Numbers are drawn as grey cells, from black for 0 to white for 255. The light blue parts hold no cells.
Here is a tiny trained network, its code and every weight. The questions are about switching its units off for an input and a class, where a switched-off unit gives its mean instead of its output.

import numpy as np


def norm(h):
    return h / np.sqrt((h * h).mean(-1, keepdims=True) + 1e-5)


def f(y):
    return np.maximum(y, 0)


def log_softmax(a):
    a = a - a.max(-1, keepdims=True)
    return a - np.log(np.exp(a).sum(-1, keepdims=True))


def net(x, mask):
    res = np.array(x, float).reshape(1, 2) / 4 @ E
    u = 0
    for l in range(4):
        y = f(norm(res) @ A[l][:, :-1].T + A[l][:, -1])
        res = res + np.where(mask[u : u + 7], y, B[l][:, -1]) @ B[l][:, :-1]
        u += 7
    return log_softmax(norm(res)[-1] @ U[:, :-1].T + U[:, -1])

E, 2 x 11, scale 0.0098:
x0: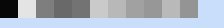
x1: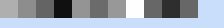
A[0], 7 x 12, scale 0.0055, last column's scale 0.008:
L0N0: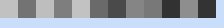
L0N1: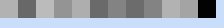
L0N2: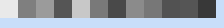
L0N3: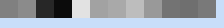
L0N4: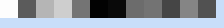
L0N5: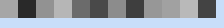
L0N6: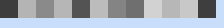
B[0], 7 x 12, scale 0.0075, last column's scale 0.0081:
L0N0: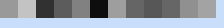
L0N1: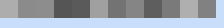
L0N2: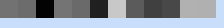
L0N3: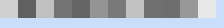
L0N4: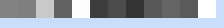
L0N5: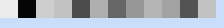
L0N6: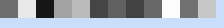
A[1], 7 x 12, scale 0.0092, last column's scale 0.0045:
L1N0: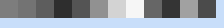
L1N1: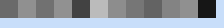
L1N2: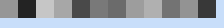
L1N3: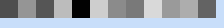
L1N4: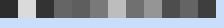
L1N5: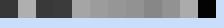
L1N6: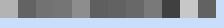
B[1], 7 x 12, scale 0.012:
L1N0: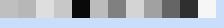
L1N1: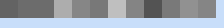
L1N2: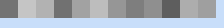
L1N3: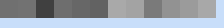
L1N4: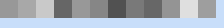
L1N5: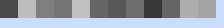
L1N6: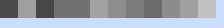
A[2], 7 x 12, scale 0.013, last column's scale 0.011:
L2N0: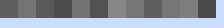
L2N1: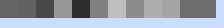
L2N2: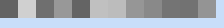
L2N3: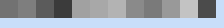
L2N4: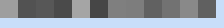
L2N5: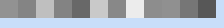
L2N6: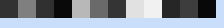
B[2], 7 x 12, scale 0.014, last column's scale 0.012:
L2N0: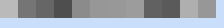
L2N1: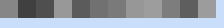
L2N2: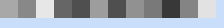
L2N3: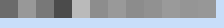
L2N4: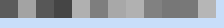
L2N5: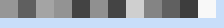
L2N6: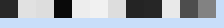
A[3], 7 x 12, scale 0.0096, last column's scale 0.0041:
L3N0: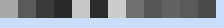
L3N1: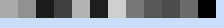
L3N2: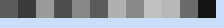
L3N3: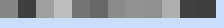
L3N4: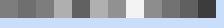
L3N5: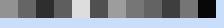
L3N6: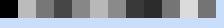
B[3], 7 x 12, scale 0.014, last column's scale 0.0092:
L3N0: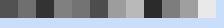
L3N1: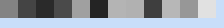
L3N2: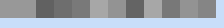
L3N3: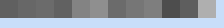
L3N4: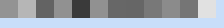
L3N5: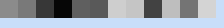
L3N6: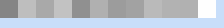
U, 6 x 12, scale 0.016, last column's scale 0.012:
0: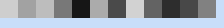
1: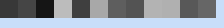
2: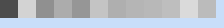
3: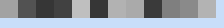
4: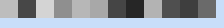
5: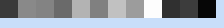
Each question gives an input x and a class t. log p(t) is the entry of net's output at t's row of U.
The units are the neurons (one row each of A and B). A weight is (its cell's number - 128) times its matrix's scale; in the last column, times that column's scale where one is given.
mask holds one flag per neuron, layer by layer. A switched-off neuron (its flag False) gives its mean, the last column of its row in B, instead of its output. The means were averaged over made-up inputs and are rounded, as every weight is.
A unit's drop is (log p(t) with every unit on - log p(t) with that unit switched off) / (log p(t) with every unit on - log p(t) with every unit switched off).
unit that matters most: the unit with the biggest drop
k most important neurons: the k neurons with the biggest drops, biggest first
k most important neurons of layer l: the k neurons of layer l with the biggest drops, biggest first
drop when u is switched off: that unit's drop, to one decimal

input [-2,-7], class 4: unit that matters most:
L1N0
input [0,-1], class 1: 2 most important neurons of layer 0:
L0N6, L0N4
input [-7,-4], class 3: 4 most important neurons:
L1N0, L0N4, L2N2, L2N5
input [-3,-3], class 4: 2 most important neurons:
L0N5, L1N0
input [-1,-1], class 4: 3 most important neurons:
L0N5, L1N0, L0N4
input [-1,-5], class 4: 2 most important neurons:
L1N0, L3N0
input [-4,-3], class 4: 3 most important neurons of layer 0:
L0N5, L0N2, L0N6
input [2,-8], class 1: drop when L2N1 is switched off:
0.1
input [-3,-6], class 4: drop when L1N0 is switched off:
0.2
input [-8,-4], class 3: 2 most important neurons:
L1N0, L0N4
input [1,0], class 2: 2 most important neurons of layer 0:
L0N5, L0N4
